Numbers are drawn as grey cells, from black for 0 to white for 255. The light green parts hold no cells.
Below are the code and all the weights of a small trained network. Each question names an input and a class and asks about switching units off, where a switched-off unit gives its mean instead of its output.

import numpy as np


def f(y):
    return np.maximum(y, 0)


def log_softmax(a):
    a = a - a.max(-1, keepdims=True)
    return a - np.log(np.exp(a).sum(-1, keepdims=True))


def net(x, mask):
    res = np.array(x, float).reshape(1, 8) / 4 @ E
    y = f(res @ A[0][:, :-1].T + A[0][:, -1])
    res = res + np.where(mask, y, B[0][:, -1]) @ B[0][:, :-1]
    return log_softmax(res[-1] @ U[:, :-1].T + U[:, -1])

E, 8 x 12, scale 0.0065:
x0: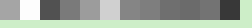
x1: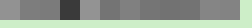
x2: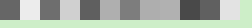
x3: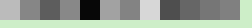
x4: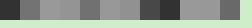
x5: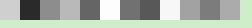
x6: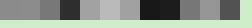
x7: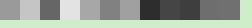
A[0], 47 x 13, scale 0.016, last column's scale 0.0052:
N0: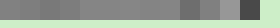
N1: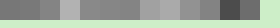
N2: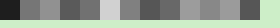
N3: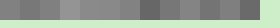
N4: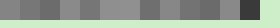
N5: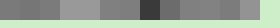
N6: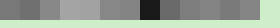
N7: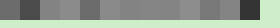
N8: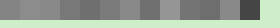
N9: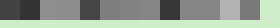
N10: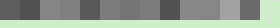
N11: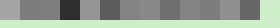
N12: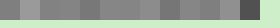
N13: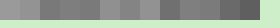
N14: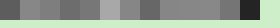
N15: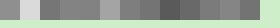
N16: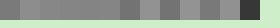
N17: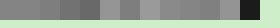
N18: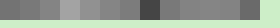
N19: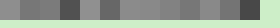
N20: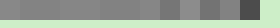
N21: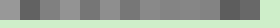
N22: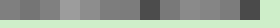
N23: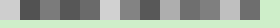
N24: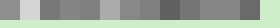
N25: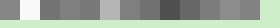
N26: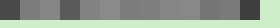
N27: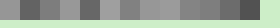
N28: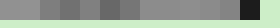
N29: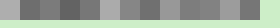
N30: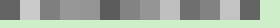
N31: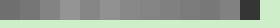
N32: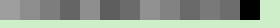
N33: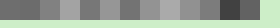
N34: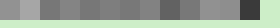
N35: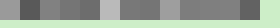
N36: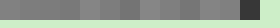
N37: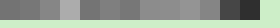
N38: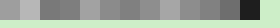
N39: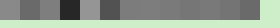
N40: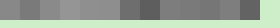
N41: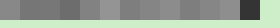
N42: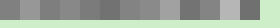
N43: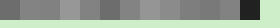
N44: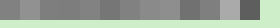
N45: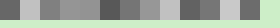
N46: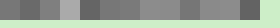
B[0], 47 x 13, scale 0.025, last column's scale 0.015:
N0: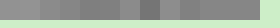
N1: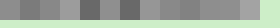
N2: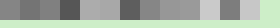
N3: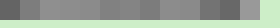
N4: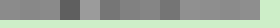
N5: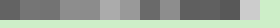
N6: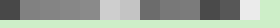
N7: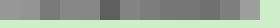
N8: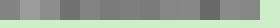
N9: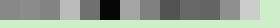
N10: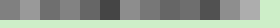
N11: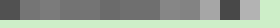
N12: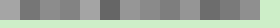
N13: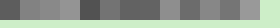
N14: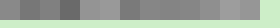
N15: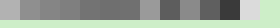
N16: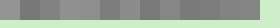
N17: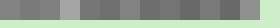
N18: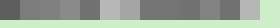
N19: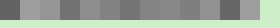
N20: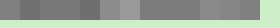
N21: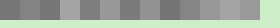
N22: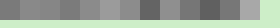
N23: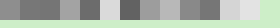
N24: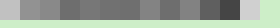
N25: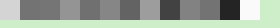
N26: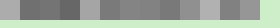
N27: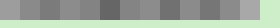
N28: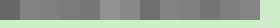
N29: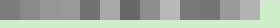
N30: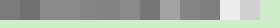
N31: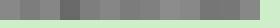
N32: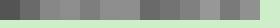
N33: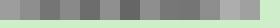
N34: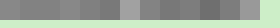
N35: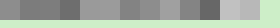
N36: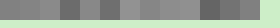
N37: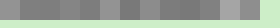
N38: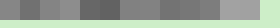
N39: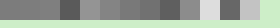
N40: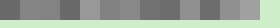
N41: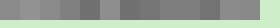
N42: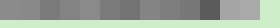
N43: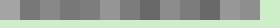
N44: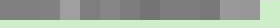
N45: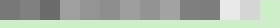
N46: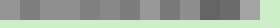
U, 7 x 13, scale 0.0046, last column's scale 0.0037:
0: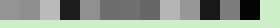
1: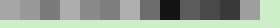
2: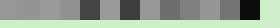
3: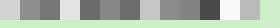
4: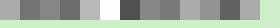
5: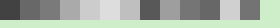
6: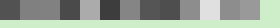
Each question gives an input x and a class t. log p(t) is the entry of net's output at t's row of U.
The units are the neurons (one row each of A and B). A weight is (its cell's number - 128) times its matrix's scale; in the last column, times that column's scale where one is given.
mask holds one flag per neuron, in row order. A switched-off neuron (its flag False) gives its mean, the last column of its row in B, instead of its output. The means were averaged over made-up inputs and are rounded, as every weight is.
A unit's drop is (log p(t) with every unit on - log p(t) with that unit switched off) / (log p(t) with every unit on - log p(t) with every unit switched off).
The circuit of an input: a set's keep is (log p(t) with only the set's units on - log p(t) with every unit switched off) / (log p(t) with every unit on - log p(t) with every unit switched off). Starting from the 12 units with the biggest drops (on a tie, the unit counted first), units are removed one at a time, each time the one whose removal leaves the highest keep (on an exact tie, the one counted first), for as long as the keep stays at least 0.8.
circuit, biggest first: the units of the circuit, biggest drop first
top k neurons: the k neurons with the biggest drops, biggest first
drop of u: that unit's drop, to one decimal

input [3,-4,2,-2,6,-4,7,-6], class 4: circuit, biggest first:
[N2]
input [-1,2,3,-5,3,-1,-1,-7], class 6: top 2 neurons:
[N23; N6]
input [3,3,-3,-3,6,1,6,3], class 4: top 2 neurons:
[N2; N9]
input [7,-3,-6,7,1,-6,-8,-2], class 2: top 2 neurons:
[N6; N9]
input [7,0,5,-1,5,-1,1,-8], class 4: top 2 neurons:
[N2; N9]
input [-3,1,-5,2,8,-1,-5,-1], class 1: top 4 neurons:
[N23; N45; N30; N9]
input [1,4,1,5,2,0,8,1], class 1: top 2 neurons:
[N25; N15]
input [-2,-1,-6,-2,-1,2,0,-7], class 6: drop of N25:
0.1
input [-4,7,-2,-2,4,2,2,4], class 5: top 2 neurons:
[N25; N15]
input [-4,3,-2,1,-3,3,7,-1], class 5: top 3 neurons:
[N25; N15; N24]
